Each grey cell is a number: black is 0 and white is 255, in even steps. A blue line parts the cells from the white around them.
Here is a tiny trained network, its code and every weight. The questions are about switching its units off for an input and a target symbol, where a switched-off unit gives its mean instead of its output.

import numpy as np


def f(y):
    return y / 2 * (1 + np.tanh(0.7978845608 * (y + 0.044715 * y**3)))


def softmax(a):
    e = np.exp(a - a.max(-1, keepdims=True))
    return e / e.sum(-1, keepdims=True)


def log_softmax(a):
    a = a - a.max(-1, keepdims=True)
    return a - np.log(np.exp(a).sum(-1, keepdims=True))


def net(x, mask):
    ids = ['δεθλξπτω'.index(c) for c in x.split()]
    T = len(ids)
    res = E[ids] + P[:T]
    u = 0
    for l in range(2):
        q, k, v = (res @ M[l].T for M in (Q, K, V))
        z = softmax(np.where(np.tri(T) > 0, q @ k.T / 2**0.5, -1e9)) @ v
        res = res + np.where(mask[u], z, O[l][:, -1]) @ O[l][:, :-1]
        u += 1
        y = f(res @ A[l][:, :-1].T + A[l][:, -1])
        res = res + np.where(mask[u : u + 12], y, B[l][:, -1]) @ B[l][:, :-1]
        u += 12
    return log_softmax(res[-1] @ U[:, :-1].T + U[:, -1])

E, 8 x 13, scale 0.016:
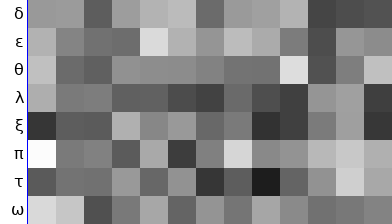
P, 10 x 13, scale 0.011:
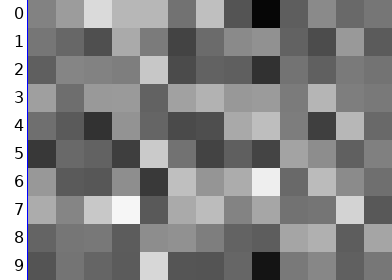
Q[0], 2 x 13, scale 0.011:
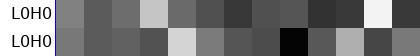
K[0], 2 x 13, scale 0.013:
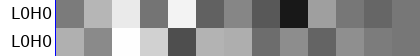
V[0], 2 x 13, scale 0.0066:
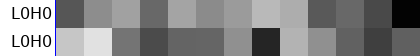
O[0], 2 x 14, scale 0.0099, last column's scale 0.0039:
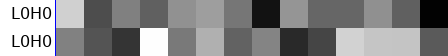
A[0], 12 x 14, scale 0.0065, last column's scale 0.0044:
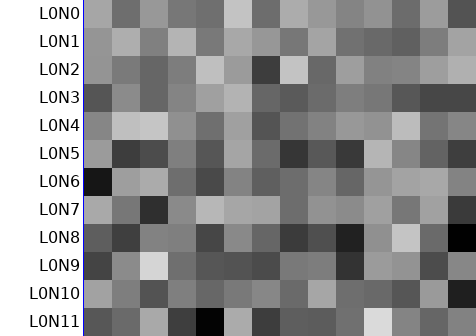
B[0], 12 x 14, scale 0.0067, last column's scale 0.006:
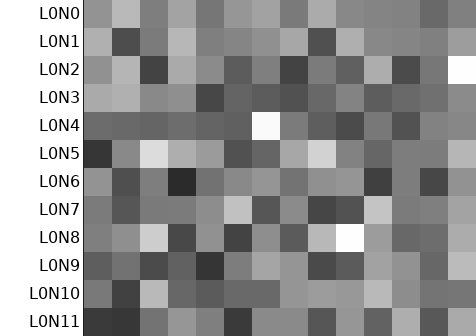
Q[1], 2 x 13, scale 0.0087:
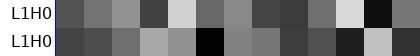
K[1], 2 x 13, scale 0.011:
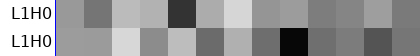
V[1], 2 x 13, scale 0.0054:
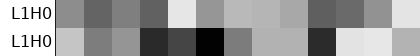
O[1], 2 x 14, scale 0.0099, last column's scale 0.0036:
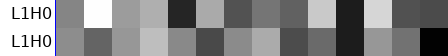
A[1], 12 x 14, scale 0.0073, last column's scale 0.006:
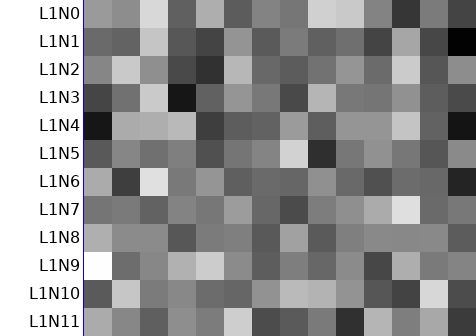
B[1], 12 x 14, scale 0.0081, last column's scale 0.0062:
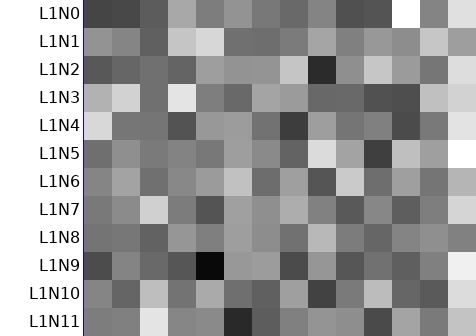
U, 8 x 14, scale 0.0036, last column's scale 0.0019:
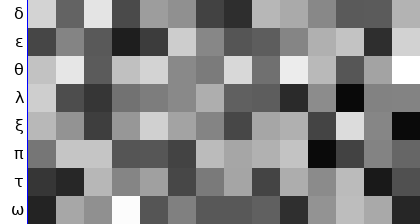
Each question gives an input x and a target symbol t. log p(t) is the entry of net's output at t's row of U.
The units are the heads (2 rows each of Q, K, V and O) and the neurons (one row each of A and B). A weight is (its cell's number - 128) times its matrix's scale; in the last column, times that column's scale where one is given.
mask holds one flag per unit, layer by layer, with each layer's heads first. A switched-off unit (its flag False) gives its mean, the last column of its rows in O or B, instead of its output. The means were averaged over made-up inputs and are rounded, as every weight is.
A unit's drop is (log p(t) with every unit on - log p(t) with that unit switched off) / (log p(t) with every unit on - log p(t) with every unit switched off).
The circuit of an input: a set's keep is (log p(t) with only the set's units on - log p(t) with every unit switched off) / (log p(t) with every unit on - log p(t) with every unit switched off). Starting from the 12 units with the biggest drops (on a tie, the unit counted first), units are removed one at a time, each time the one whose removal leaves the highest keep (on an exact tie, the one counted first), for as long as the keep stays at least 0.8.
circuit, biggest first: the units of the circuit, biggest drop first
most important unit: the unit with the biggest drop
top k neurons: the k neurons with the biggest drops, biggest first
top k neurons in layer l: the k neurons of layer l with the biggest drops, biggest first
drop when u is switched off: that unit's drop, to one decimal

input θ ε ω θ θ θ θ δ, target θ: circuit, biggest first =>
[L0H0, L1N9, L1N0]
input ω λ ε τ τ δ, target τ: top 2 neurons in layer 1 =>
[L1N0, L1N10]
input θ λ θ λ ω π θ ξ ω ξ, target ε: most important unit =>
L1H0
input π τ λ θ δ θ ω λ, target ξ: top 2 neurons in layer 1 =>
[L1N1, L1N5]
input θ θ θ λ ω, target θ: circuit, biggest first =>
[L0H0, L1N9, L1N0]
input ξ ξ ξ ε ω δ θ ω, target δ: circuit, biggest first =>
[L1H0, L0H0, L1N11]
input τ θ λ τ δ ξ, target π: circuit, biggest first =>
[L0H0, L1N3]
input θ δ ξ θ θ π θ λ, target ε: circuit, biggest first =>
[L1H0, L0N9, L1N2]
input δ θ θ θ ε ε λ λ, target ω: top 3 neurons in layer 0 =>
[L0N5, L0N8, L0N3]
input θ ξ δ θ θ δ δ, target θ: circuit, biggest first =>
[L0H0, L1N9, L0N1]
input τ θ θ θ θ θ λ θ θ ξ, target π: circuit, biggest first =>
[L0H0, L1N5]
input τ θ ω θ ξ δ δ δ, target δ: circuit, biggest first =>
[L1H0, L0H0, L1N11, L0N2]
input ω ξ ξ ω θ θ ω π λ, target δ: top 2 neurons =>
[L1N4, L0N5]
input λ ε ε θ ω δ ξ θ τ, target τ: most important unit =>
L0N11
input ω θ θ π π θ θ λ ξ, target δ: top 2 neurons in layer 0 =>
[L0N5, L0N8]
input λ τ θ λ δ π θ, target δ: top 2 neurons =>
[L1N11, L0N7]
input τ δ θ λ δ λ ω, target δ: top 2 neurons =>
[L1N11, L0N7]
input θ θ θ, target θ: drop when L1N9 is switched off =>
0.2
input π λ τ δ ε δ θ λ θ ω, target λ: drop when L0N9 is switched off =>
0.1
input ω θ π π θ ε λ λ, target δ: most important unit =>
L1N4
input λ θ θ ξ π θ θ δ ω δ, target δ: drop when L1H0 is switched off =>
0.3
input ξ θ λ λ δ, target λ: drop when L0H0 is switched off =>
0.1
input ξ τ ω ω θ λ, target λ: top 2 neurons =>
[L1N3, L0N9]
